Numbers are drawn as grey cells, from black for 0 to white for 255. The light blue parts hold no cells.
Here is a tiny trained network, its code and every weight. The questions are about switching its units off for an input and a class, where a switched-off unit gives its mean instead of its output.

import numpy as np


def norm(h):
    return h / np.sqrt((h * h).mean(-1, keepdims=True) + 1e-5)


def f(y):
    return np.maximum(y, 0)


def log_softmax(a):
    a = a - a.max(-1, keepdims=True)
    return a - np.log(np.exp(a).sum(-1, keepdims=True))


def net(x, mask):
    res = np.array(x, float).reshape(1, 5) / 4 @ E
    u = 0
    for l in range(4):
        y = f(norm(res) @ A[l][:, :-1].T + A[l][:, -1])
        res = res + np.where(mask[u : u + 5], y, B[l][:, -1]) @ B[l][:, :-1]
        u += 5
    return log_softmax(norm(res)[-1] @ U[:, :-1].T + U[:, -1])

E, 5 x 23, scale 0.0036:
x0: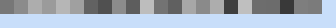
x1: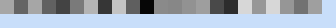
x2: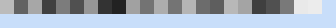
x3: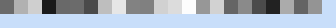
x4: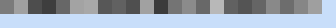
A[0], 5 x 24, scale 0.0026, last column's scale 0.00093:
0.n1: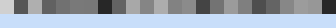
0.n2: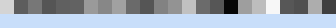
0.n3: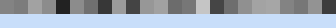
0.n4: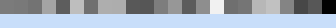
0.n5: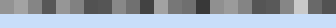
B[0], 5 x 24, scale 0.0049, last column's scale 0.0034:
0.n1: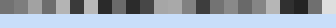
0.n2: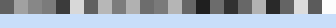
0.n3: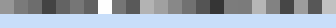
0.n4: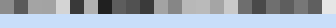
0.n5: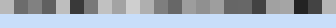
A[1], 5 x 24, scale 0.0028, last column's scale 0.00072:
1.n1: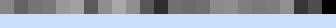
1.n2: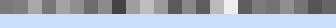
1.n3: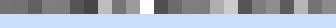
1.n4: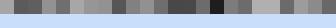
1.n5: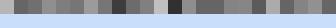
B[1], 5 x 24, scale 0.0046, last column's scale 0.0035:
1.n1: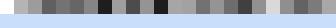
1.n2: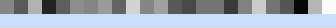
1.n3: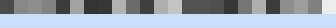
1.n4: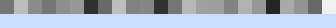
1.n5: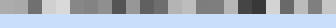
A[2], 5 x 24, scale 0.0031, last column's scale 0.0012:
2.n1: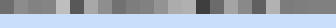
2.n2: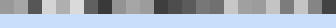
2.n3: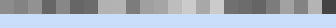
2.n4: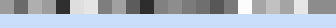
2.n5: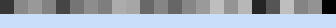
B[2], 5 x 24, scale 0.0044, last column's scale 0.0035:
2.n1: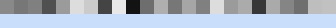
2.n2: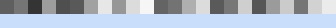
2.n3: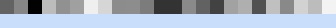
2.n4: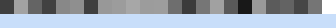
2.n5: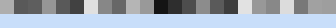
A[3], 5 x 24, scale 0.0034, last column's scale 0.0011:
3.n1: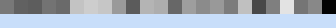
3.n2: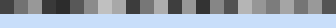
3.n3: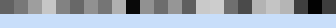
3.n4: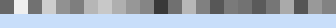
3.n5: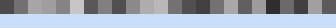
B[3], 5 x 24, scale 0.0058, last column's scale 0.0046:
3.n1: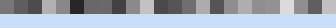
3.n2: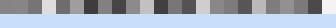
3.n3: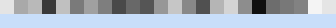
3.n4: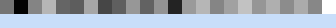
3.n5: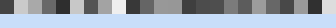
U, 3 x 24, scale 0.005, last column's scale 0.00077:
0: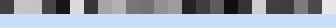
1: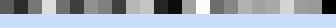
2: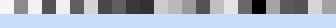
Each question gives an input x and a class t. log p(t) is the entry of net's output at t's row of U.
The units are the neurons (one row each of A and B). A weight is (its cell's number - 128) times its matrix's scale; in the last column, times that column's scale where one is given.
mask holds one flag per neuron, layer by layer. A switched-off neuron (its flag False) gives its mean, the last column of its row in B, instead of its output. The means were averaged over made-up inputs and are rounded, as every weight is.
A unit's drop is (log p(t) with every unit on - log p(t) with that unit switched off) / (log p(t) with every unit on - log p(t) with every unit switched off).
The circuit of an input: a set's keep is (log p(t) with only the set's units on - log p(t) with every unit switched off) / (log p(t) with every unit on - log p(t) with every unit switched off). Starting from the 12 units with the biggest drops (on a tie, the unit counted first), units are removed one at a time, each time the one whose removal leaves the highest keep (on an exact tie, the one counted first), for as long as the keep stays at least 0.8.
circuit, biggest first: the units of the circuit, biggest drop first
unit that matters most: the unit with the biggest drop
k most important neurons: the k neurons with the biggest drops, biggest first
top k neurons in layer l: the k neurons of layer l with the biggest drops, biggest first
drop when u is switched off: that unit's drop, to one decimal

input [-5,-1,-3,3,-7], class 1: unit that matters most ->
0.n1
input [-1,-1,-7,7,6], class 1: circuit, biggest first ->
(2.n3, 3.n4)
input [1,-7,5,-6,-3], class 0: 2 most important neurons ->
(1.n2, 1.n3)
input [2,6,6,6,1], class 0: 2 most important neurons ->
(0.n2, 0.n1)
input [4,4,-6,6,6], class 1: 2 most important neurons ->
(2.n3, 0.n1)
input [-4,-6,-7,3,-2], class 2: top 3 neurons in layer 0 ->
(0.n4, 0.n2, 0.n3)
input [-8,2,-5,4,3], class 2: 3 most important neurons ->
(0.n4, 3.n3, 2.n2)
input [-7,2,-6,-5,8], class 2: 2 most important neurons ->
(3.n3, 0.n4)
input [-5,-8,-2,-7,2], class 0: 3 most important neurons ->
(1.n3, 1.n2, 3.n5)
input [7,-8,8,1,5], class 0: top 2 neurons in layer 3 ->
(3.n5, 3.n3)
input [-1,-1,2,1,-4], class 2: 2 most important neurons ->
(0.n1, 2.n2)
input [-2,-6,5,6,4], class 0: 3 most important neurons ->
(1.n2, 1.n3, 2.n2)
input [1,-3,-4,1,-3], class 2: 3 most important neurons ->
(3.n3, 0.n4, 0.n2)
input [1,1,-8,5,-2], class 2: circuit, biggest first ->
(3.n3)
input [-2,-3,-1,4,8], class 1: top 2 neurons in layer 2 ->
(2.n3, 2.n4)
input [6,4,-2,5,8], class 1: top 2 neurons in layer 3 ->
(3.n5, 3.n1)
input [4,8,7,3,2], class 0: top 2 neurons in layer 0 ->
(0.n2, 0.n4)
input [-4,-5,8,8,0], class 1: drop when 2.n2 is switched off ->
-0.1
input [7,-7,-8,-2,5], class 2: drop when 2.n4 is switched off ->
0.2
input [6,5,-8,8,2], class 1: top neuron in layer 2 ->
(2.n3)
